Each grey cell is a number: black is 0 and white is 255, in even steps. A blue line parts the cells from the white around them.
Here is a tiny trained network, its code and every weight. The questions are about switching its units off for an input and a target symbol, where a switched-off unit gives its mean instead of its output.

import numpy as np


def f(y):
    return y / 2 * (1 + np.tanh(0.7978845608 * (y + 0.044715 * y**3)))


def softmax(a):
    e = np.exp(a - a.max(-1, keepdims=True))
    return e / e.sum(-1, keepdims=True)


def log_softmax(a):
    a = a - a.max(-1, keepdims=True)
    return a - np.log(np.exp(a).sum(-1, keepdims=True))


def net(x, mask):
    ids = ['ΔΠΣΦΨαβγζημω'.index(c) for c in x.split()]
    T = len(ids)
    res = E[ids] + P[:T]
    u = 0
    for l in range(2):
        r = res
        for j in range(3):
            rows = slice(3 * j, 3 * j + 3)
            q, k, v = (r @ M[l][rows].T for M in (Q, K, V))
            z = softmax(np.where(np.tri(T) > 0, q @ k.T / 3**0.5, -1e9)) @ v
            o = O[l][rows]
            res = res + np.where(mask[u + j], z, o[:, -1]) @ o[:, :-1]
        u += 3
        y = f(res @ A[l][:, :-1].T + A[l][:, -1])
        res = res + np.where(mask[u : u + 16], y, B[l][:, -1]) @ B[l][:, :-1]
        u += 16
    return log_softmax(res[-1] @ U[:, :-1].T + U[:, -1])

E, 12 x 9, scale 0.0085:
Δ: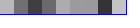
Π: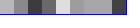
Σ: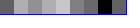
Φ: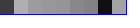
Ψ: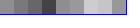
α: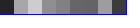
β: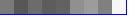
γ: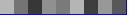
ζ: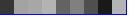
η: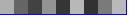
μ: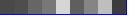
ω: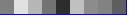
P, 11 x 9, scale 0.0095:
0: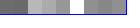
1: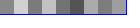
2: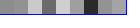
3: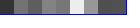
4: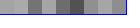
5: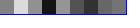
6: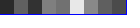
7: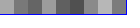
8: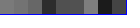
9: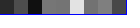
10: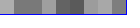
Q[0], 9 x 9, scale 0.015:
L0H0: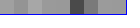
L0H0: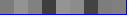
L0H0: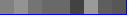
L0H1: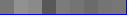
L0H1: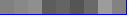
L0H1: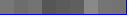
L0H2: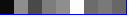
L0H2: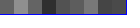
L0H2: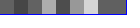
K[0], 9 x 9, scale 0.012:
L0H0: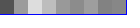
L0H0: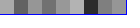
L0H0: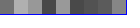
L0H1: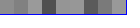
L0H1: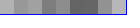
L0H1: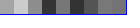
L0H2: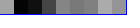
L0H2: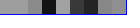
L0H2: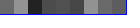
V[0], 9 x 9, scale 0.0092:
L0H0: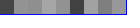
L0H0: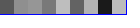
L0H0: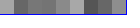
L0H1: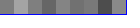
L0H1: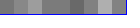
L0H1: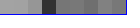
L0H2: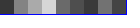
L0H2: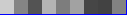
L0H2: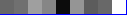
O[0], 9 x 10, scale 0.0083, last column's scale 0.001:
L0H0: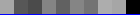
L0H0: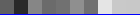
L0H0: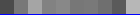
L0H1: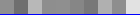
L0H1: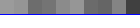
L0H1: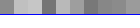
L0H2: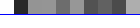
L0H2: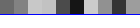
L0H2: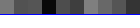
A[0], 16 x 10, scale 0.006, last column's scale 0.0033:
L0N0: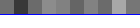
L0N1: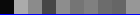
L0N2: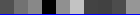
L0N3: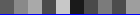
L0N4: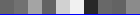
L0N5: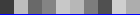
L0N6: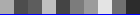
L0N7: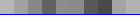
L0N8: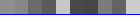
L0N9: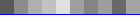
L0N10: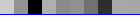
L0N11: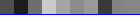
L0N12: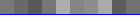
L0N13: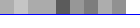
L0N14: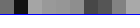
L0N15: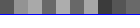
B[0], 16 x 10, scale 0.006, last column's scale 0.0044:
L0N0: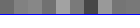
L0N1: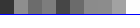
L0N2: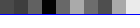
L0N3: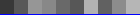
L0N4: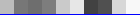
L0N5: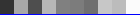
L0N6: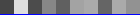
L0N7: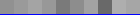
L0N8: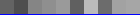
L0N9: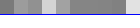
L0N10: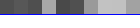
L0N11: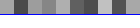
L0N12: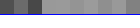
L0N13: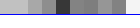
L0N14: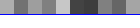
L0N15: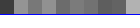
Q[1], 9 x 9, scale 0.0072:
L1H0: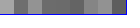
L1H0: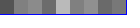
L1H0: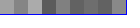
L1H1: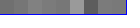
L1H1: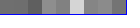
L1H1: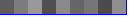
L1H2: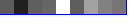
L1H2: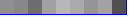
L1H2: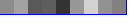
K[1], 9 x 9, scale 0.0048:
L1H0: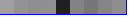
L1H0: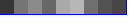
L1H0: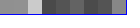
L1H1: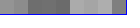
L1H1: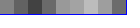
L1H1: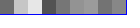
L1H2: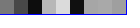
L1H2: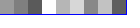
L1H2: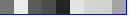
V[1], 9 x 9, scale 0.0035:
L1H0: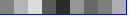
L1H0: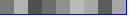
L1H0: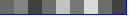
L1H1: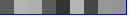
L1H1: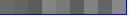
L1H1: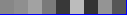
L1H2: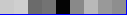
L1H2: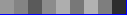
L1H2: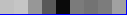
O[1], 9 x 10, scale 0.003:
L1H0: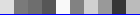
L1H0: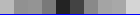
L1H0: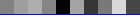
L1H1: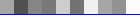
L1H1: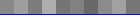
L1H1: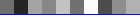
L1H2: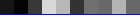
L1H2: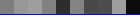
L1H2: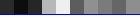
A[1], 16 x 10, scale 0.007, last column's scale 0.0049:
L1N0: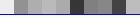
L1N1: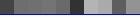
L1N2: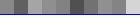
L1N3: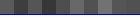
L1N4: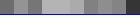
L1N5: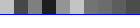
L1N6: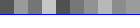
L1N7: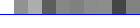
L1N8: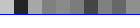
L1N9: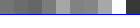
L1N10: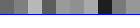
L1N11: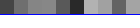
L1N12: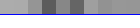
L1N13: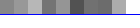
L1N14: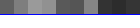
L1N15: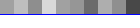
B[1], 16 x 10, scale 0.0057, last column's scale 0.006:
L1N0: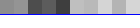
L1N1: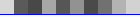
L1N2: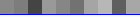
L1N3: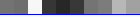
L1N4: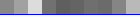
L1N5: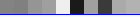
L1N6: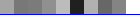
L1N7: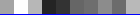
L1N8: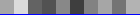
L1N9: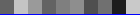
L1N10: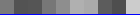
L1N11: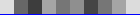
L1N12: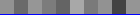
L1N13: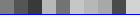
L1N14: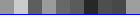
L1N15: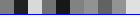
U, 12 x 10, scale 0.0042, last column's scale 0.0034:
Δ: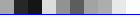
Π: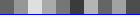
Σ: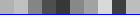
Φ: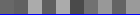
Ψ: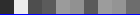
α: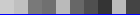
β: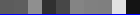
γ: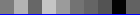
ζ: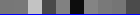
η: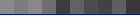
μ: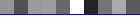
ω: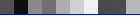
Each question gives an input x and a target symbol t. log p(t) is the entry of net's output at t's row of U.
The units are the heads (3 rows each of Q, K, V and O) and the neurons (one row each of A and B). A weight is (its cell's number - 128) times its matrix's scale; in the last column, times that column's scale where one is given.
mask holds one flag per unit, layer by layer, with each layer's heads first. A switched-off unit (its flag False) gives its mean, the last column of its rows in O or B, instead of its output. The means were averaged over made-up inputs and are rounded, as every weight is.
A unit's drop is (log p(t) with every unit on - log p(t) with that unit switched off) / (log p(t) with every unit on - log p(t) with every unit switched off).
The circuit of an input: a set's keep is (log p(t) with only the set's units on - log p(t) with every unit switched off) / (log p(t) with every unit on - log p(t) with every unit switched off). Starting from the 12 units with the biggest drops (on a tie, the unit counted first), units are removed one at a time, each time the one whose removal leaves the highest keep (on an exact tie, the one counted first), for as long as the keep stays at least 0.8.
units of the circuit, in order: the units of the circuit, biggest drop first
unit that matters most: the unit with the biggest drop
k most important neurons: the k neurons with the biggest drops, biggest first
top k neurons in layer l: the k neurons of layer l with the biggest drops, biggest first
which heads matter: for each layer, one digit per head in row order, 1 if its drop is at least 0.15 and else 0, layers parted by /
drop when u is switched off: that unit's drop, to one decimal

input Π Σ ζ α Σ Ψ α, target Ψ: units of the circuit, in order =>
(L0H2 L0N5)
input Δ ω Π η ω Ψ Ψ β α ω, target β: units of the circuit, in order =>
(L0H2 L0N2 L1N3)
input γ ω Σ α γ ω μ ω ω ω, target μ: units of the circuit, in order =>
(L0H2 L0N4)
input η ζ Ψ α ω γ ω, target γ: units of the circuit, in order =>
(L0H2 L0H0 L1N14 L0N15)
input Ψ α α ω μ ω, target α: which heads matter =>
001 / 000
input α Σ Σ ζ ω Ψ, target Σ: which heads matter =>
011 / 000
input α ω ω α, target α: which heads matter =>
001 / 000
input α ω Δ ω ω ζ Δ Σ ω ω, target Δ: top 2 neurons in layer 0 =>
(L0N1 L0N4)
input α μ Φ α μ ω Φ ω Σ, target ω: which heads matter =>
010 / 000
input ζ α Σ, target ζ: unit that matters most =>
L0H2
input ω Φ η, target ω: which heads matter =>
101 / 000
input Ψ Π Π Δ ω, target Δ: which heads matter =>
001 / 001
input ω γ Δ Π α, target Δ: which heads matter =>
000 / 001
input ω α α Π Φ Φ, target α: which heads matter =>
101 / 000
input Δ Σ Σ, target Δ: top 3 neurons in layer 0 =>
(L0N1 L0N3 L0N4)
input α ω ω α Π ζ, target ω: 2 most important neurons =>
(L1N10 L1N13)
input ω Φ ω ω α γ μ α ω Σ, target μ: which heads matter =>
001 / 001
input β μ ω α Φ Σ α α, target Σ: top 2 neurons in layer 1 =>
(L1N7 L1N0)
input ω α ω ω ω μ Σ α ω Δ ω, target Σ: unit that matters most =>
L1N7
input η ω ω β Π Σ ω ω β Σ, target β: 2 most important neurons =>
(L1N3 L0N2)
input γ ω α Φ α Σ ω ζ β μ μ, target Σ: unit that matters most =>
L1H2
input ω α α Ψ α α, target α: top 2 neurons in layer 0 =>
(L0N4 L0N2)
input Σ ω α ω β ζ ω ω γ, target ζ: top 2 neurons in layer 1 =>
(L1N3 L1N5)
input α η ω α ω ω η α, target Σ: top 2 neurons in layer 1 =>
(L1N0 L1N7)
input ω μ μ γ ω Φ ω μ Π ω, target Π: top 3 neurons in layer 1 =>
(L1N15 L1N6 L1N4)
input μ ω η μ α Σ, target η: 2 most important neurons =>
(L1N14 L1N3)
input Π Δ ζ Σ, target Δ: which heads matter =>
111 / 000
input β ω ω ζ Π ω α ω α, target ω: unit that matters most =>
L0H1
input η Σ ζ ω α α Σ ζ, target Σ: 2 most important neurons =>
(L0N5 L0N14)
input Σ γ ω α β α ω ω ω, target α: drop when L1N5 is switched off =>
0.3
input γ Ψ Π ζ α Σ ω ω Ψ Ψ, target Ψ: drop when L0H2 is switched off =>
0.8
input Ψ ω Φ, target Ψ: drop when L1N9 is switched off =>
0.2
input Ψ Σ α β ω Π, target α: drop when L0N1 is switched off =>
0.1
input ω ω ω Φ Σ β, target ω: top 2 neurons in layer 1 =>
(L1N10 L1N13)
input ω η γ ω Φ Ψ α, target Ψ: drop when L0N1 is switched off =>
0.1
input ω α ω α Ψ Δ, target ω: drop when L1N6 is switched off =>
0.0
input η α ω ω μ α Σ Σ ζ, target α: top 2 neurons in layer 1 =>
(L1N5 L1N8)
